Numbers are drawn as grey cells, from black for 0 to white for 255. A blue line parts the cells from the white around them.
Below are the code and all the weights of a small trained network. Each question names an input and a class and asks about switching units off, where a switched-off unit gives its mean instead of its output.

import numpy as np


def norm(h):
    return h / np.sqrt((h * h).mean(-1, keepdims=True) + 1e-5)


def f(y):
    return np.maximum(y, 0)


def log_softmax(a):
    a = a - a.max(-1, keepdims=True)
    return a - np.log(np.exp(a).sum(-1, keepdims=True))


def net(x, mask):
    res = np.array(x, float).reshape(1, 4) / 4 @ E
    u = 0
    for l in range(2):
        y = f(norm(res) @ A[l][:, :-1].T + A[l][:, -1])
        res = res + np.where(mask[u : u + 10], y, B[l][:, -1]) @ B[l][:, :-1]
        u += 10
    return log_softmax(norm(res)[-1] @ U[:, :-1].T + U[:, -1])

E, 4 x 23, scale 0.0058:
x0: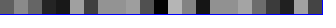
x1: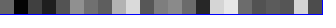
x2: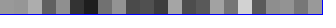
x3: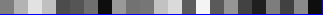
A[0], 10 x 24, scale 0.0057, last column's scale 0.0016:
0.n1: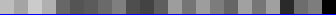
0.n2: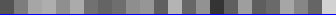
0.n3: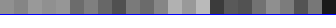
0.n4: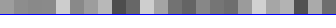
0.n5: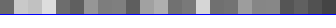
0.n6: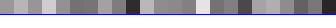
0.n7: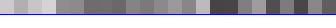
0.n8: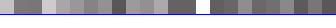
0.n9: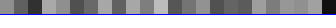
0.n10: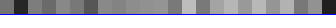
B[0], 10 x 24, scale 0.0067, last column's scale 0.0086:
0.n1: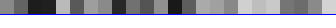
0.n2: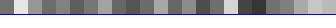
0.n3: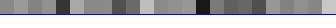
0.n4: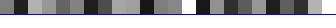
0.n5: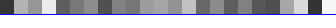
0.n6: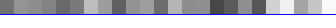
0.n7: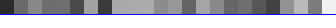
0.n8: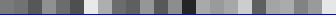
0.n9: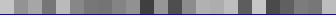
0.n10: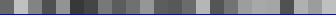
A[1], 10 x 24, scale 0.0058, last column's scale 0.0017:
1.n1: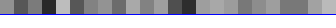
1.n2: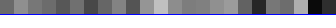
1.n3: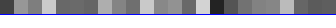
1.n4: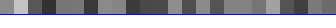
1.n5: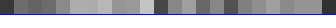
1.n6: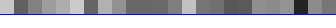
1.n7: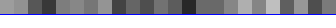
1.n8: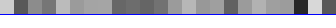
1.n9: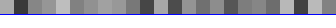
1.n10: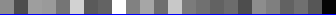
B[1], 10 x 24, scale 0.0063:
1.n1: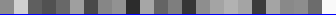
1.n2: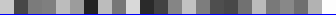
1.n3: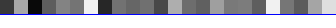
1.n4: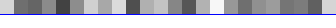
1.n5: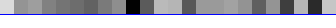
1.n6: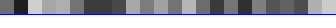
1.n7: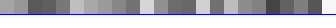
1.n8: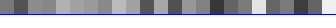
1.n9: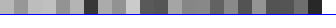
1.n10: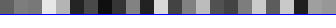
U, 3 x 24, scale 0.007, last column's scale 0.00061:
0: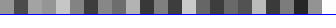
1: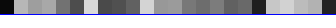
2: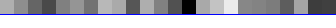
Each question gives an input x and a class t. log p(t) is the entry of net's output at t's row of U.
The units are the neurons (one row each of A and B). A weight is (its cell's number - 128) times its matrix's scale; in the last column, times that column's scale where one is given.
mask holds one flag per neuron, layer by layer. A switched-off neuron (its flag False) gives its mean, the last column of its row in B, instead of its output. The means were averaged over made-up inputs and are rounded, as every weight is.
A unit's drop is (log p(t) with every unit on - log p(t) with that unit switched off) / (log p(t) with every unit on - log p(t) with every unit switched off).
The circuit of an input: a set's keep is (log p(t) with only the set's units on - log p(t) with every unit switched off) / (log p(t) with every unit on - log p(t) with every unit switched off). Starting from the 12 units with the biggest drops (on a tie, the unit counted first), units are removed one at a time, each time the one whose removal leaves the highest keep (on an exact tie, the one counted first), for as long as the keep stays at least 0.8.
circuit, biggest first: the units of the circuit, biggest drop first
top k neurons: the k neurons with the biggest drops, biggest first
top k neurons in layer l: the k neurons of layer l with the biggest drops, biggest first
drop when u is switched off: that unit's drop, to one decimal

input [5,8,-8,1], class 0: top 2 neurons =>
[0.n1, 0.n8]
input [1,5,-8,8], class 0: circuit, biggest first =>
[1.n2]
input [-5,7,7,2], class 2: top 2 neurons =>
[0.n5, 0.n4]
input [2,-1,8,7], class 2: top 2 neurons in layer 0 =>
[0.n1, 0.n4]
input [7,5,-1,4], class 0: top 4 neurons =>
[0.n1, 1.n2, 0.n8, 1.n10]
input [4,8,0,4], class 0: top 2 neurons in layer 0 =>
[0.n1, 0.n8]
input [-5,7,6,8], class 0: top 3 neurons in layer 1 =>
[1.n2, 1.n4, 1.n5]
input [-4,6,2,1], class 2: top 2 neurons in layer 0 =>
[0.n5, 0.n4]
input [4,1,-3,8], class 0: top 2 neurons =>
[1.n2, 0.n6]
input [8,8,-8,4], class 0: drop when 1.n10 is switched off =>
0.1
